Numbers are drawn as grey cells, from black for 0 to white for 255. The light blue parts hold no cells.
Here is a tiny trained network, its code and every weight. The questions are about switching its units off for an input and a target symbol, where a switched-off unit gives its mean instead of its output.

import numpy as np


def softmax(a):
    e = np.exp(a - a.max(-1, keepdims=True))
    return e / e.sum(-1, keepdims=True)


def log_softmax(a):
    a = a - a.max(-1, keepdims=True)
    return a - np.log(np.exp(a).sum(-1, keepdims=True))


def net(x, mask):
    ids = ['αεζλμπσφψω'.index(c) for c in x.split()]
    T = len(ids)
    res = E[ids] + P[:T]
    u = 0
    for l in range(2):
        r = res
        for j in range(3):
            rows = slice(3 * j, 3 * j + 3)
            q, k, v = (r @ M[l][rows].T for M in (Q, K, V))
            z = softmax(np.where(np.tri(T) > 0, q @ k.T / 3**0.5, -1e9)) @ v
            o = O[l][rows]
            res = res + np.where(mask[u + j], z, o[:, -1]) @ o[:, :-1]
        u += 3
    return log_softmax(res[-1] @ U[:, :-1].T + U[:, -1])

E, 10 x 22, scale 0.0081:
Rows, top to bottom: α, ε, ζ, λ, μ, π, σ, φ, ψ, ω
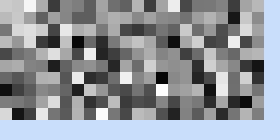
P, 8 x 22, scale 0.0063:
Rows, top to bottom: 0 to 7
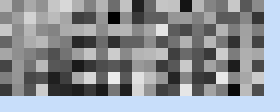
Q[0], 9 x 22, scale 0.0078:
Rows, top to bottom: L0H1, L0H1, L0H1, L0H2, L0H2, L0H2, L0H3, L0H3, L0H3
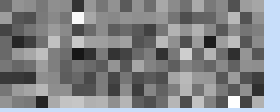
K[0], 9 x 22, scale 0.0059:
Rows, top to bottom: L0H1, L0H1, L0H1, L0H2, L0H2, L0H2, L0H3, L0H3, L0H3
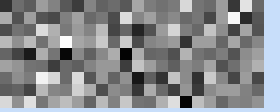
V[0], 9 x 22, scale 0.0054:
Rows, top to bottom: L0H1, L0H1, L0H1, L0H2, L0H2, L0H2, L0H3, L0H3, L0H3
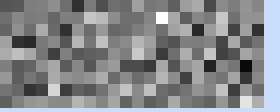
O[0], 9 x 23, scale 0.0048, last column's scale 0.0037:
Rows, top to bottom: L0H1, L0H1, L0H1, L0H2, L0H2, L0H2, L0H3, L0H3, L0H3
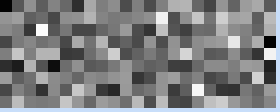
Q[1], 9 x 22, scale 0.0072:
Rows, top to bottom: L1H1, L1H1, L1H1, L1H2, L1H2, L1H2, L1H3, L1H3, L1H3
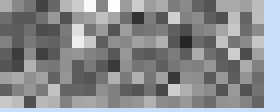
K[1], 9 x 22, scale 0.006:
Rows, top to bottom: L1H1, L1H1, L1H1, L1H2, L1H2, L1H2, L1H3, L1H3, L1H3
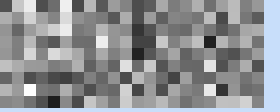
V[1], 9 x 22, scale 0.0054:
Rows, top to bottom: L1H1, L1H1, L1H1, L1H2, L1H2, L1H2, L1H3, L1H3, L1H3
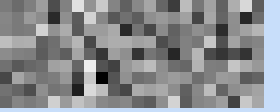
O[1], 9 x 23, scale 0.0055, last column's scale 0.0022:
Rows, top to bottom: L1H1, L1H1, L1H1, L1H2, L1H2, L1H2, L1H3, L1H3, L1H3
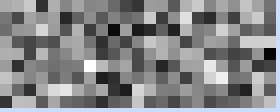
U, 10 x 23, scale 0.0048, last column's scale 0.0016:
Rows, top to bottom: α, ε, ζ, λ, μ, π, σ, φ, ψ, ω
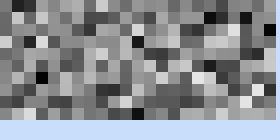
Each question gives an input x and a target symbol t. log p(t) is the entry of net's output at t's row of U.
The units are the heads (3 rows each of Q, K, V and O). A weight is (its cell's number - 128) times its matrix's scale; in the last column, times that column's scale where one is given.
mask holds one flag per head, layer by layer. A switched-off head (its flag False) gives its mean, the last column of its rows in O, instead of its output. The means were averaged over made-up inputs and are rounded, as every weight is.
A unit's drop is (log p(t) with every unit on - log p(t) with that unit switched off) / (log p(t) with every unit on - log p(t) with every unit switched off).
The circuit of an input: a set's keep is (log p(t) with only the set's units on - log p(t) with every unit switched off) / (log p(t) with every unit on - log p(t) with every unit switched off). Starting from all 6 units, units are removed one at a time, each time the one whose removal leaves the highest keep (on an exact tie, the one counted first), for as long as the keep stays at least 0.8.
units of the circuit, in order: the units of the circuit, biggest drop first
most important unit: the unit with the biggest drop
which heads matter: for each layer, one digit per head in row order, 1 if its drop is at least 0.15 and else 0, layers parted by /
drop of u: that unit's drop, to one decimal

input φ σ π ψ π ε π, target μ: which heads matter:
100 / 010
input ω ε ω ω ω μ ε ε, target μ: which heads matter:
110 / 010
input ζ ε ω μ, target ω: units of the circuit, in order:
(L1H1)
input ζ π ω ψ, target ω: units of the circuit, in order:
(L1H1 L0H2)
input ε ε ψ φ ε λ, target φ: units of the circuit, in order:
(L0H1 L1H3 L0H2)
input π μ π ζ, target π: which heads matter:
000 / 100
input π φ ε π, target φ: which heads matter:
110 / 001
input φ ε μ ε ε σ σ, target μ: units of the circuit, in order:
(L1H2 L0H1)
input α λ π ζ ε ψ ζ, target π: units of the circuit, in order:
(L0H1 L0H3)
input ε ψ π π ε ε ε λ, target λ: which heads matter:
000 / 001
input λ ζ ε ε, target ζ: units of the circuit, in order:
(L0H3 L1H2)
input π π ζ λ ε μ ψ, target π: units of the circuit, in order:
(L0H1 L1H1)
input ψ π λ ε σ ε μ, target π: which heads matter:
101 / 100
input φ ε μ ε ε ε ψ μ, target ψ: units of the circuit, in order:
(L0H2 L1H3)
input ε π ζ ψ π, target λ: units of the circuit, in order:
(L1H3 L0H1)
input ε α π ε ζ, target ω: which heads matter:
001 / 100
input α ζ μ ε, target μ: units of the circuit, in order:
(L1H2 L0H2)
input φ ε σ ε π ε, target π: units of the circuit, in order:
(L1H1 L0H2)
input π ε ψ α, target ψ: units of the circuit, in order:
(L0H2 L1H3)
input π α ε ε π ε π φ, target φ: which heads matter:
100 / 001
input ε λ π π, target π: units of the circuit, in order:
(L1H1)
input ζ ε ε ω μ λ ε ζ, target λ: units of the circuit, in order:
(L1H3 L0H2)
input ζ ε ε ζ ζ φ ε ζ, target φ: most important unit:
L1H3
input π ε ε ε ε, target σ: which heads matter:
001 / 100
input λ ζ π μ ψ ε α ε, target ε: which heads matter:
110 / 010
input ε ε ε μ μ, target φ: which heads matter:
000 / 001
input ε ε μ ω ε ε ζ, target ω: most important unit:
L1H1
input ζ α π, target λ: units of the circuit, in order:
(L0H1 L1H3)
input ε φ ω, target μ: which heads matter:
100 / 010
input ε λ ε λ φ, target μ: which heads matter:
000 / 010
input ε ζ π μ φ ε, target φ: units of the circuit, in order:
(L1H3 L0H2)
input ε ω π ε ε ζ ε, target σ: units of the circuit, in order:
(L0H3 L1H1)
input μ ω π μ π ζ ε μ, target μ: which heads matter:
111 / 010
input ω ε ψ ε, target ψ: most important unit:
L0H2
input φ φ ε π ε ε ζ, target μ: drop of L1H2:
1.1
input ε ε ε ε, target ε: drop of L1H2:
0.4
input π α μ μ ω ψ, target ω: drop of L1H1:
0.7
